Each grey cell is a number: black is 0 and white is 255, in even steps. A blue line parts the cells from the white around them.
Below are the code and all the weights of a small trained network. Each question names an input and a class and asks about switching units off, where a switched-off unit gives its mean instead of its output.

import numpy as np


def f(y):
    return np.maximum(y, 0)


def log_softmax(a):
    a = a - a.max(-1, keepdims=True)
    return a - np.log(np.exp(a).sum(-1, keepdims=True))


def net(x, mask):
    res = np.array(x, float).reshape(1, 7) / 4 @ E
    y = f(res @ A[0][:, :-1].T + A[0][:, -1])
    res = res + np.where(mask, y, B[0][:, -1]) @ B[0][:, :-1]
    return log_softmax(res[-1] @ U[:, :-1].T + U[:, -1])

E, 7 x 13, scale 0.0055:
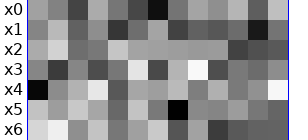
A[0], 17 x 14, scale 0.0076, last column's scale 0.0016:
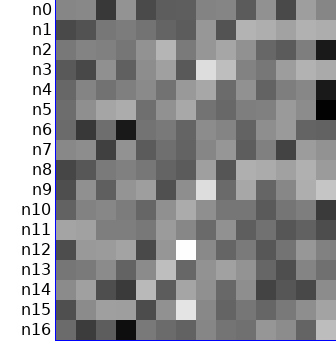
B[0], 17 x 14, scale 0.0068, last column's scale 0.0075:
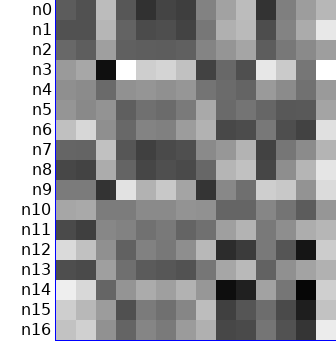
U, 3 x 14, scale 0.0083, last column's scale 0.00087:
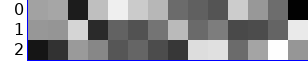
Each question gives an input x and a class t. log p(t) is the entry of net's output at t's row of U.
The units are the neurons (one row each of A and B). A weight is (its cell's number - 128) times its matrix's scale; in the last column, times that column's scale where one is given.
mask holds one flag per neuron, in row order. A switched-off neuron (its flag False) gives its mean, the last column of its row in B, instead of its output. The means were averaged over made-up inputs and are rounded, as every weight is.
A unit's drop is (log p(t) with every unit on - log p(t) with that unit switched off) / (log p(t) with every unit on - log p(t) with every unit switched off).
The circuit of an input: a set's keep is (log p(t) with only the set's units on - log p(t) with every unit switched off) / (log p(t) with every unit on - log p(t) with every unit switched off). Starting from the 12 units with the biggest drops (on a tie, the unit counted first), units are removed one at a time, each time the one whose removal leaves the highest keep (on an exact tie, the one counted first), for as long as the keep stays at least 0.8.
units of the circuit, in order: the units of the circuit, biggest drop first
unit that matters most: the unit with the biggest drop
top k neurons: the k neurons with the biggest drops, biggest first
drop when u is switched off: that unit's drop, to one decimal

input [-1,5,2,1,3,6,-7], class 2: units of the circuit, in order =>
n16, n14
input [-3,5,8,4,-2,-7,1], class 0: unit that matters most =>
n14
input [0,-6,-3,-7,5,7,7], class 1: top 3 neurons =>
n3, n9, n5
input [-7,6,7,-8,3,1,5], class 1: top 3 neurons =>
n3, n15, n12
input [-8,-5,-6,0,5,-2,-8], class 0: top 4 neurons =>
n3, n9, n6, n16
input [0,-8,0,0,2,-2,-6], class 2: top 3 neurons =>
n8, n1, n14
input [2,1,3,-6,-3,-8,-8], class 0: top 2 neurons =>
n9, n14
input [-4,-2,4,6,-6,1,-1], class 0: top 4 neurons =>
n1, n8, n14, n0
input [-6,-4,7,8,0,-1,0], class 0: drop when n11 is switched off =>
0.0
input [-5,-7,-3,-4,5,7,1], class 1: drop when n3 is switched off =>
0.1
